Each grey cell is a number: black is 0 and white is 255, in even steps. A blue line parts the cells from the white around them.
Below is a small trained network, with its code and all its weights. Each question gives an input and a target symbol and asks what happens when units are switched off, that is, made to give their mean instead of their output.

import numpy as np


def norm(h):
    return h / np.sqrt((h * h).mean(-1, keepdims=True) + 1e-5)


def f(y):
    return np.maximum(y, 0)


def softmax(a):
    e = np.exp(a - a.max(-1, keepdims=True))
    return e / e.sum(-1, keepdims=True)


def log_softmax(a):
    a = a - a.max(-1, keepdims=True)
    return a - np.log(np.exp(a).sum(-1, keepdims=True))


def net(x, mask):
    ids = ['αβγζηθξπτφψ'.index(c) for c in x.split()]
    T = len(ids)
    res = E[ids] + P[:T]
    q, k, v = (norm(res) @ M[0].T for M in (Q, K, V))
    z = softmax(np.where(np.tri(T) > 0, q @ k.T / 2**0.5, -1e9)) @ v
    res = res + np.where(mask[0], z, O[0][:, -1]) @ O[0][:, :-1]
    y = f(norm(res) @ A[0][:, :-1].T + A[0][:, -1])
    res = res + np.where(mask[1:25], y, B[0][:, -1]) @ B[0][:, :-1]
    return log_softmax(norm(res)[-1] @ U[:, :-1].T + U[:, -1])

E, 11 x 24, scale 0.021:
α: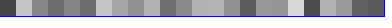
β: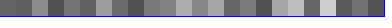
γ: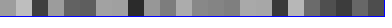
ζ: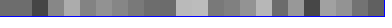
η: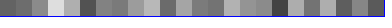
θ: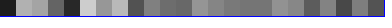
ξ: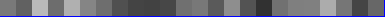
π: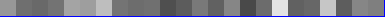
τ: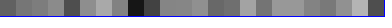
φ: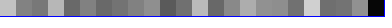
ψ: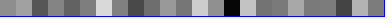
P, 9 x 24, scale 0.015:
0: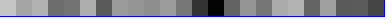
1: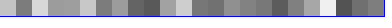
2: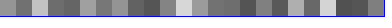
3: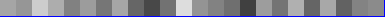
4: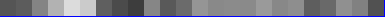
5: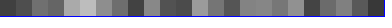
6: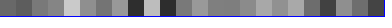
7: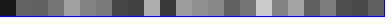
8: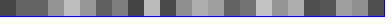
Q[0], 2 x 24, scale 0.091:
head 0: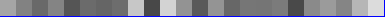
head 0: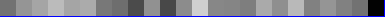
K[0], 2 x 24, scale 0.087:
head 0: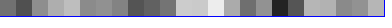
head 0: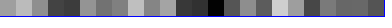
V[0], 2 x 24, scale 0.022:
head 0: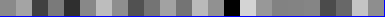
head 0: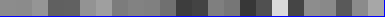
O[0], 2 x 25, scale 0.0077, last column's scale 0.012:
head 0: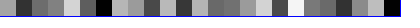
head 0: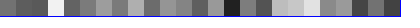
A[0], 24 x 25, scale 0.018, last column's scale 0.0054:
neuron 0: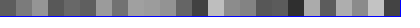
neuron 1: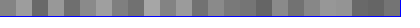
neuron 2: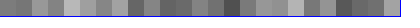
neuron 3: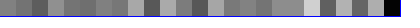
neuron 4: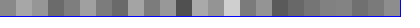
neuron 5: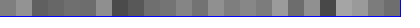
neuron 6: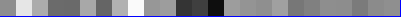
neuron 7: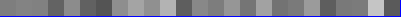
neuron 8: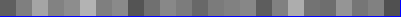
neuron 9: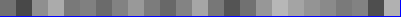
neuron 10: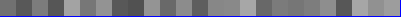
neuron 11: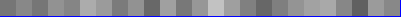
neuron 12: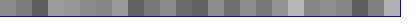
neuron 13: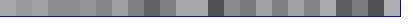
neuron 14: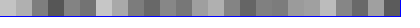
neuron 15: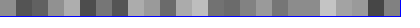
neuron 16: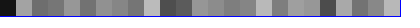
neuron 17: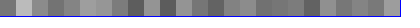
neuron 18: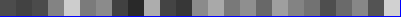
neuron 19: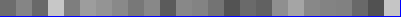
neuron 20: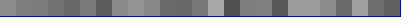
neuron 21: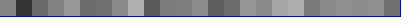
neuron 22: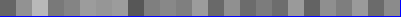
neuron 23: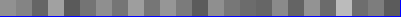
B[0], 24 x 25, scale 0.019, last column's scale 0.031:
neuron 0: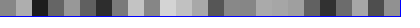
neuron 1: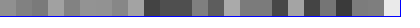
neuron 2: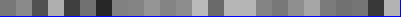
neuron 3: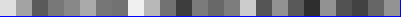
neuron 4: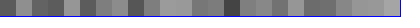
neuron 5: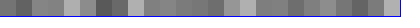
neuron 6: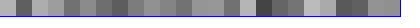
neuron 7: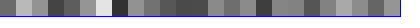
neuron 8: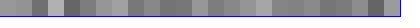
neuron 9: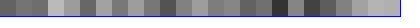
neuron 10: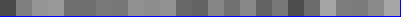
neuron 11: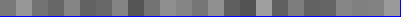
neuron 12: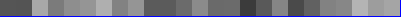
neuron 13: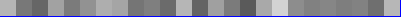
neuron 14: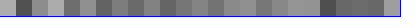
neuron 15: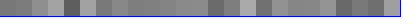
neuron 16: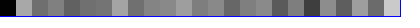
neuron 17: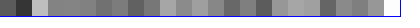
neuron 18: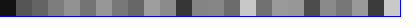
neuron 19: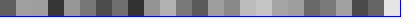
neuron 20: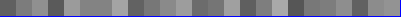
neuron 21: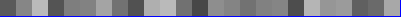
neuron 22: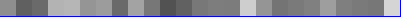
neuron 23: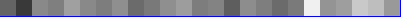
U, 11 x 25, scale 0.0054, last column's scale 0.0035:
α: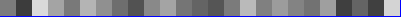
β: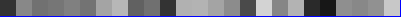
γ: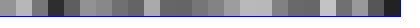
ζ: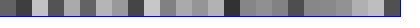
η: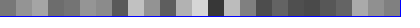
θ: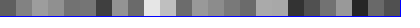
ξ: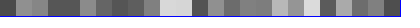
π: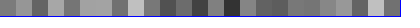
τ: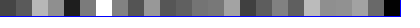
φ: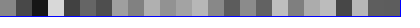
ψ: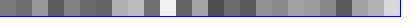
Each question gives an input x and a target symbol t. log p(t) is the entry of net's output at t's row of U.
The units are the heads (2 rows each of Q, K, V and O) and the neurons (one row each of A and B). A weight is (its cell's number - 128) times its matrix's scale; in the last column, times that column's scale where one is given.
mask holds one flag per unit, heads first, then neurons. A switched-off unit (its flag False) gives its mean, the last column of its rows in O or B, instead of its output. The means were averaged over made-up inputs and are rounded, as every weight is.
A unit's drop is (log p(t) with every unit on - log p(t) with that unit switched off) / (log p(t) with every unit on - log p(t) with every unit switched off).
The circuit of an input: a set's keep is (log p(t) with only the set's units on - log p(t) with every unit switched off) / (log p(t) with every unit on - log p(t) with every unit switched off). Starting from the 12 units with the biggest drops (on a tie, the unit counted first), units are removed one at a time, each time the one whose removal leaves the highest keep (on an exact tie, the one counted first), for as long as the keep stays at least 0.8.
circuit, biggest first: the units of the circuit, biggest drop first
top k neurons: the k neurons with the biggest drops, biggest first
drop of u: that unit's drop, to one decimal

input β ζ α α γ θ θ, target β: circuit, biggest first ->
[head 0; neuron 9; neuron 16]
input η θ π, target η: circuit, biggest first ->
[head 0; neuron 19; neuron 0]
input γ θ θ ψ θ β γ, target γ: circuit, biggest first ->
[head 0; neuron 17; neuron 7]
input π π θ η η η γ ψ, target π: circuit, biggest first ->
[head 0; neuron 3; neuron 9]
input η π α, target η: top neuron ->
[neuron 19]
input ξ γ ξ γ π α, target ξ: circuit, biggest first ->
[head 0; neuron 23; neuron 0]
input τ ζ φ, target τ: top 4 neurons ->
[neuron 21; neuron 7; neuron 19; neuron 9]
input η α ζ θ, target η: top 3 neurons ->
[neuron 19; neuron 0; neuron 18]
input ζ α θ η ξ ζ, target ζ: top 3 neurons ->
[neuron 1; neuron 4; neuron 2]
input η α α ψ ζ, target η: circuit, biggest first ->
[head 0; neuron 19]
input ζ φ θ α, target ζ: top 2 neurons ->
[neuron 1; neuron 4]
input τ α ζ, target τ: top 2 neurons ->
[neuron 21; neuron 7]
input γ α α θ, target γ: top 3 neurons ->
[neuron 17; neuron 7; neuron 1]
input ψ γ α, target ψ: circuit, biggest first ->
[head 0]
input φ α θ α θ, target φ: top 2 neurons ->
[neuron 2; neuron 19]
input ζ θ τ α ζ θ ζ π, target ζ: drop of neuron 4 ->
0.2
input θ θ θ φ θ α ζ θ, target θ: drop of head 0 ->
0.8
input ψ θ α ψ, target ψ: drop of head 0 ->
1.2
